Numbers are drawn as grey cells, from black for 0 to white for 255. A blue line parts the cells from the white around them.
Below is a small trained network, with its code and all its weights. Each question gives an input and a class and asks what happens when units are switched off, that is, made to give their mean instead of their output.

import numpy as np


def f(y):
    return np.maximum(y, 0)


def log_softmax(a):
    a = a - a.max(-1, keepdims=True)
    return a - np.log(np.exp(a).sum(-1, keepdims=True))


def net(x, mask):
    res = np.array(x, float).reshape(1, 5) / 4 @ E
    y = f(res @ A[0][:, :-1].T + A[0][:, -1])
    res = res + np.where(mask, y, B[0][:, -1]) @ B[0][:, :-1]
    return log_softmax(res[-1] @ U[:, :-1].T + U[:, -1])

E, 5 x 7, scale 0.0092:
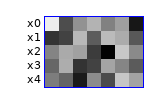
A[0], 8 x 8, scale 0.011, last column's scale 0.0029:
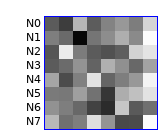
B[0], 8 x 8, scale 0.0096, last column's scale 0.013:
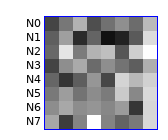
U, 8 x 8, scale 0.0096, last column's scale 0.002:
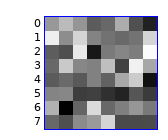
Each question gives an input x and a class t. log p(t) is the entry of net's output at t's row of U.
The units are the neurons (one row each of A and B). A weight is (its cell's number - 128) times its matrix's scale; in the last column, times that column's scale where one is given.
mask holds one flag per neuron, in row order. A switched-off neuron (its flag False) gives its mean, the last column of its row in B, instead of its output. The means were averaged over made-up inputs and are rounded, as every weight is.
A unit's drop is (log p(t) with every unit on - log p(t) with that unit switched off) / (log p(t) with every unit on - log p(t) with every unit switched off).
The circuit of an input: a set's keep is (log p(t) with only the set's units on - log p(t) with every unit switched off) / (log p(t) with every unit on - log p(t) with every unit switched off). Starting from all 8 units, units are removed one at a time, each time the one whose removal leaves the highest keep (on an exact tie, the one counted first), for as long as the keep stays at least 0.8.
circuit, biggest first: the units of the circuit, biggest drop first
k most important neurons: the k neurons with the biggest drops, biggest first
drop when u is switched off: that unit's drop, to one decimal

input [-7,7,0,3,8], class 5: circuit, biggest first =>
N1
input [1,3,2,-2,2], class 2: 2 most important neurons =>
N2, N7
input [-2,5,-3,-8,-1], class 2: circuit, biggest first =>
N0, N2
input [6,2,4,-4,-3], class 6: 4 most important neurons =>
N7, N4, N2, N3
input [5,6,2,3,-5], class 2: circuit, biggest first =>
N0, N2
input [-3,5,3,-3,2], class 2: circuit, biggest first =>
N0, N7
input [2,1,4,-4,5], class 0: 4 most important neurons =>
N6, N7, N2, N5
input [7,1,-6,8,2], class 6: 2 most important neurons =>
N7, N2
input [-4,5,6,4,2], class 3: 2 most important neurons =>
N2, N4
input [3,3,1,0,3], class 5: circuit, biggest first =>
N7, N2, N5
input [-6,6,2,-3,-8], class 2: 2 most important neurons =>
N0, N3
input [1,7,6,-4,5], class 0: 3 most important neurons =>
N6, N5, N4
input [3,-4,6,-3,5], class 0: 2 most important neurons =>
N6, N7
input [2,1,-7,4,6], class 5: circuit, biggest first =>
N1
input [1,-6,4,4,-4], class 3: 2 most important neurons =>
N2, N1
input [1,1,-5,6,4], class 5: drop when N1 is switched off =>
0.3
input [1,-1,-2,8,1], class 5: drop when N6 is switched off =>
0.0
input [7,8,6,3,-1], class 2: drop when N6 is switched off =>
-0.1
